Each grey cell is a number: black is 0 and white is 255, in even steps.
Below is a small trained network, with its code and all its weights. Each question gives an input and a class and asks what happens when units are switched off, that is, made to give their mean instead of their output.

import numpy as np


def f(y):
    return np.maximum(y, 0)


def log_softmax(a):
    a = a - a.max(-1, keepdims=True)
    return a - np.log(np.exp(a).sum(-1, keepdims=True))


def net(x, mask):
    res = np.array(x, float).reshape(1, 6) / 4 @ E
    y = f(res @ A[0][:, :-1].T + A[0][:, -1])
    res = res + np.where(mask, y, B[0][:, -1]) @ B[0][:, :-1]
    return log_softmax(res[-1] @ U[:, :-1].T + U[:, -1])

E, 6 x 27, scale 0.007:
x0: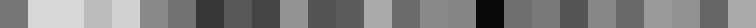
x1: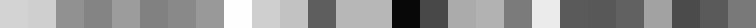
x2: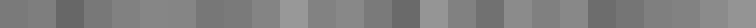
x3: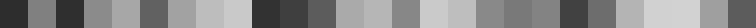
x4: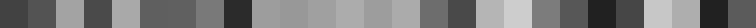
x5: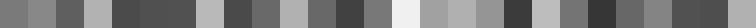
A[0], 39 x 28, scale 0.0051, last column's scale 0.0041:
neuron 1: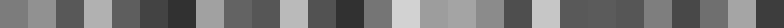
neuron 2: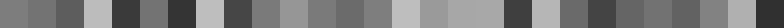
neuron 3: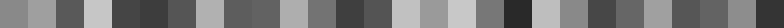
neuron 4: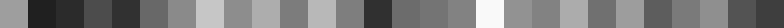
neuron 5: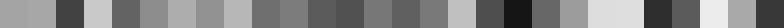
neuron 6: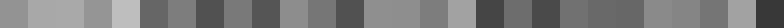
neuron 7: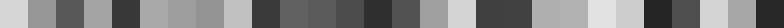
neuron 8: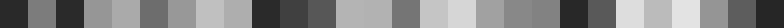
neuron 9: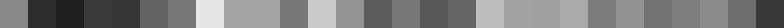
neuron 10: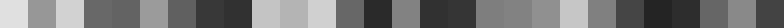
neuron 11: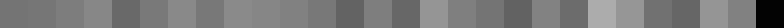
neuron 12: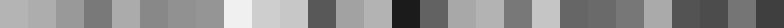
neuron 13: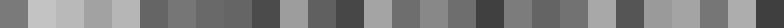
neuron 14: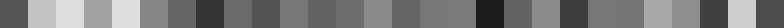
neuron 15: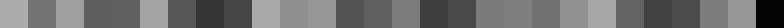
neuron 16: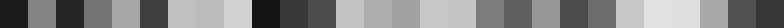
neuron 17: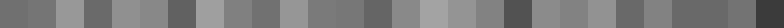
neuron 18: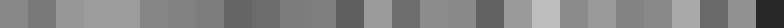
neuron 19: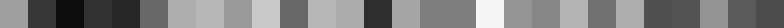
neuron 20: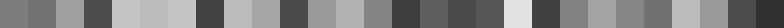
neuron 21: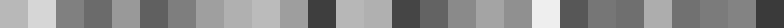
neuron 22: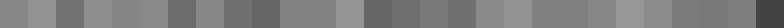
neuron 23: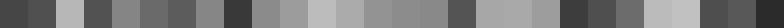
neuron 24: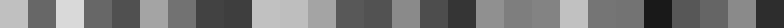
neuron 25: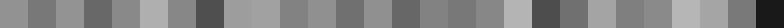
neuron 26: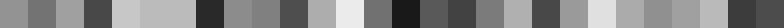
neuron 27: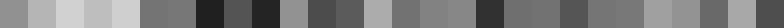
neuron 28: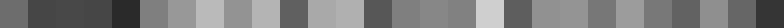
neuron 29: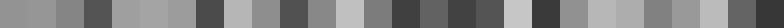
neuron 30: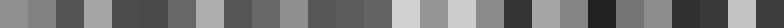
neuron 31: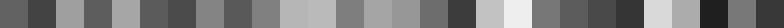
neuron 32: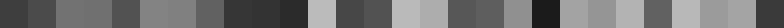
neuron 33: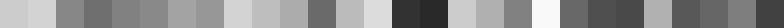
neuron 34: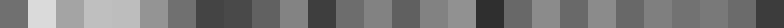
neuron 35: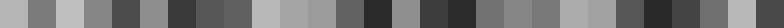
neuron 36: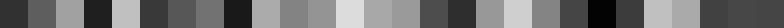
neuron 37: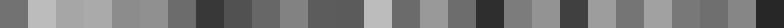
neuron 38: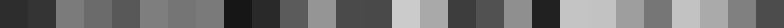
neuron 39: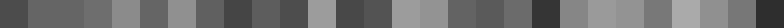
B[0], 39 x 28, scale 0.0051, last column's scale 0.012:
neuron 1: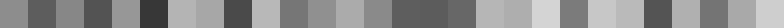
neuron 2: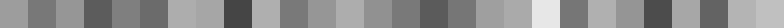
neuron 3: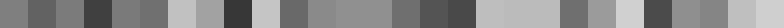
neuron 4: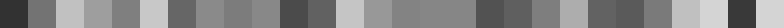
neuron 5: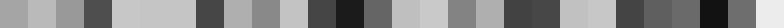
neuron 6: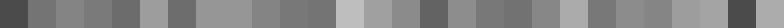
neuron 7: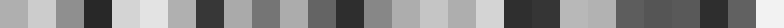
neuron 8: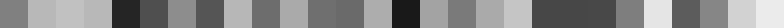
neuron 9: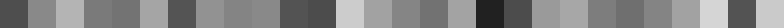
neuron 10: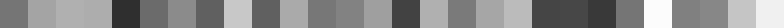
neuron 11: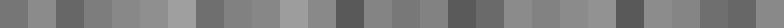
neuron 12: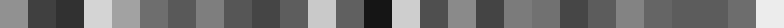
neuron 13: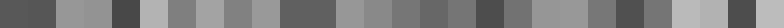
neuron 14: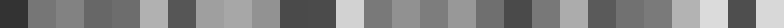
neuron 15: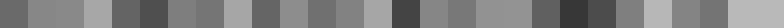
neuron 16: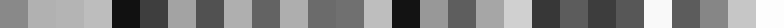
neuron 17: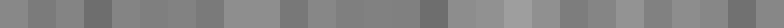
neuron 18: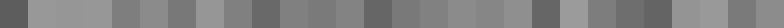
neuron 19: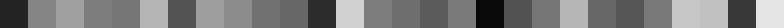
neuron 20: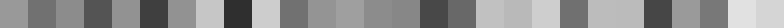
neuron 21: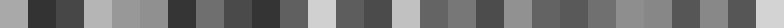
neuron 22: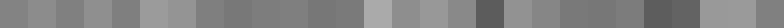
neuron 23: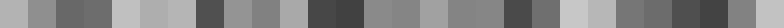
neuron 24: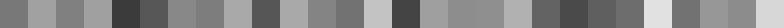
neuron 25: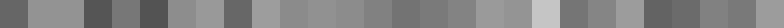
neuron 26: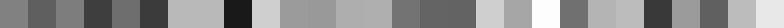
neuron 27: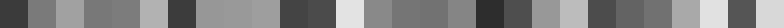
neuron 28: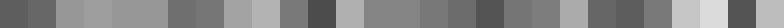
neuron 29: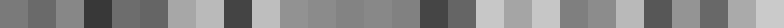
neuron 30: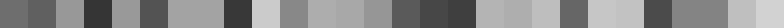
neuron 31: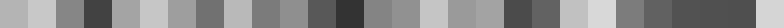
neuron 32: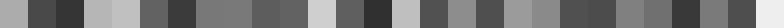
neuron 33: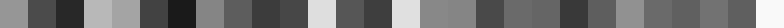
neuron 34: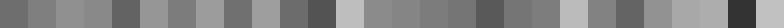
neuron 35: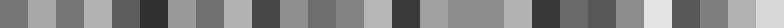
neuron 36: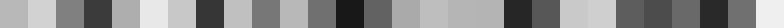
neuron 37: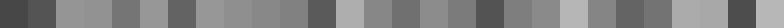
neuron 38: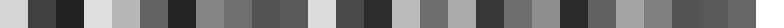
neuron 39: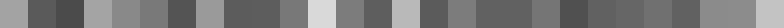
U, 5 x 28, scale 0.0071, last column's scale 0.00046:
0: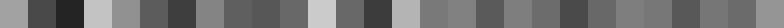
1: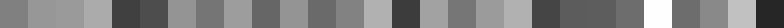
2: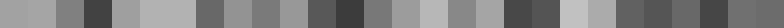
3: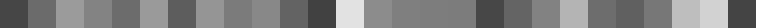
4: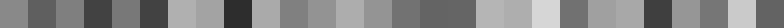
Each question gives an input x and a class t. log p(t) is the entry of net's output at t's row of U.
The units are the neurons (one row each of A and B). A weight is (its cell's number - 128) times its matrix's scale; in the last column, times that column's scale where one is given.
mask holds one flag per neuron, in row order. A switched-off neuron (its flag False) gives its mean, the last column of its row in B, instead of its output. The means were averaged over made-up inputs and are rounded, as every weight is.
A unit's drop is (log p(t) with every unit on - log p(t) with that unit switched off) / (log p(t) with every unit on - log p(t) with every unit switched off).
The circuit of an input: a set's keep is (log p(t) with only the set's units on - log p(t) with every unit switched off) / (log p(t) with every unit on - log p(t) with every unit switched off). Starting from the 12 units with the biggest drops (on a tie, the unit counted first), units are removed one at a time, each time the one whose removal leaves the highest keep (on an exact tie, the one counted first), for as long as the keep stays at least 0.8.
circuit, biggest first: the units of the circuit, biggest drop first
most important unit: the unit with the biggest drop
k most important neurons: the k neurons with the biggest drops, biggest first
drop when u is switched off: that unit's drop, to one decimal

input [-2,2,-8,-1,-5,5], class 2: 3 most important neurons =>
neuron 7; neuron 5; neuron 26
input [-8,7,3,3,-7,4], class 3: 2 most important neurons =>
neuron 19; neuron 4
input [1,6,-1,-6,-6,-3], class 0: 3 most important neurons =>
neuron 33; neuron 12; neuron 16
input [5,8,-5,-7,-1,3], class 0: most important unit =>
neuron 33
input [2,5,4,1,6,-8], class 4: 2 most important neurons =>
neuron 26; neuron 20
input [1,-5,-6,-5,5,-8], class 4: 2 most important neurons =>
neuron 26; neuron 20
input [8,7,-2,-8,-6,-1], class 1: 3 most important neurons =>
neuron 10; neuron 35; neuron 24
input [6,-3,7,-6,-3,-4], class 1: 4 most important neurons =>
neuron 10; neuron 35; neuron 24; neuron 15
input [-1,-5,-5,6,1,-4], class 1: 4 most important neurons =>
neuron 16; neuron 8; neuron 33; neuron 12
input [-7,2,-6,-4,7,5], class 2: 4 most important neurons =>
neuron 36; neuron 31; neuron 23; neuron 27
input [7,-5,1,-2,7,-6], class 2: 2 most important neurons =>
neuron 36; neuron 31
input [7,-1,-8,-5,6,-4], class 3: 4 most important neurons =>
neuron 27; neuron 14; neuron 7; neuron 5
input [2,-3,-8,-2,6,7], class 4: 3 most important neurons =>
neuron 30; neuron 1; neuron 7
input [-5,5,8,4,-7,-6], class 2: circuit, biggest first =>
neuron 7
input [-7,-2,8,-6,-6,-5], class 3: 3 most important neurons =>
neuron 19; neuron 4; neuron 16
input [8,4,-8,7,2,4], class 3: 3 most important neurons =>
neuron 27; neuron 14; neuron 10
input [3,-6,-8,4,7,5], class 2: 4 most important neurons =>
neuron 36; neuron 31; neuron 23; neuron 33
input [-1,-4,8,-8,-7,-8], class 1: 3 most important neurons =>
neuron 10; neuron 35; neuron 24
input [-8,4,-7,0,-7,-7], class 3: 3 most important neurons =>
neuron 19; neuron 4; neuron 9
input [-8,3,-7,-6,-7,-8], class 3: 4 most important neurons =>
neuron 19; neuron 4; neuron 9; neuron 28
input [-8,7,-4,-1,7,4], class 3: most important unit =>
neuron 19
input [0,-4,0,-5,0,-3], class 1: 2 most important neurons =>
neuron 10; neuron 33
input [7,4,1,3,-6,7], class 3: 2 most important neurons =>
neuron 27; neuron 14
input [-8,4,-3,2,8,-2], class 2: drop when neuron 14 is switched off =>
0.1
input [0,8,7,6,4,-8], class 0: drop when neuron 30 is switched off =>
0.1
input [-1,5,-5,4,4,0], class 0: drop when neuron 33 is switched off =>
0.3
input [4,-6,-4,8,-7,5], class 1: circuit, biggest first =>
neuron 16
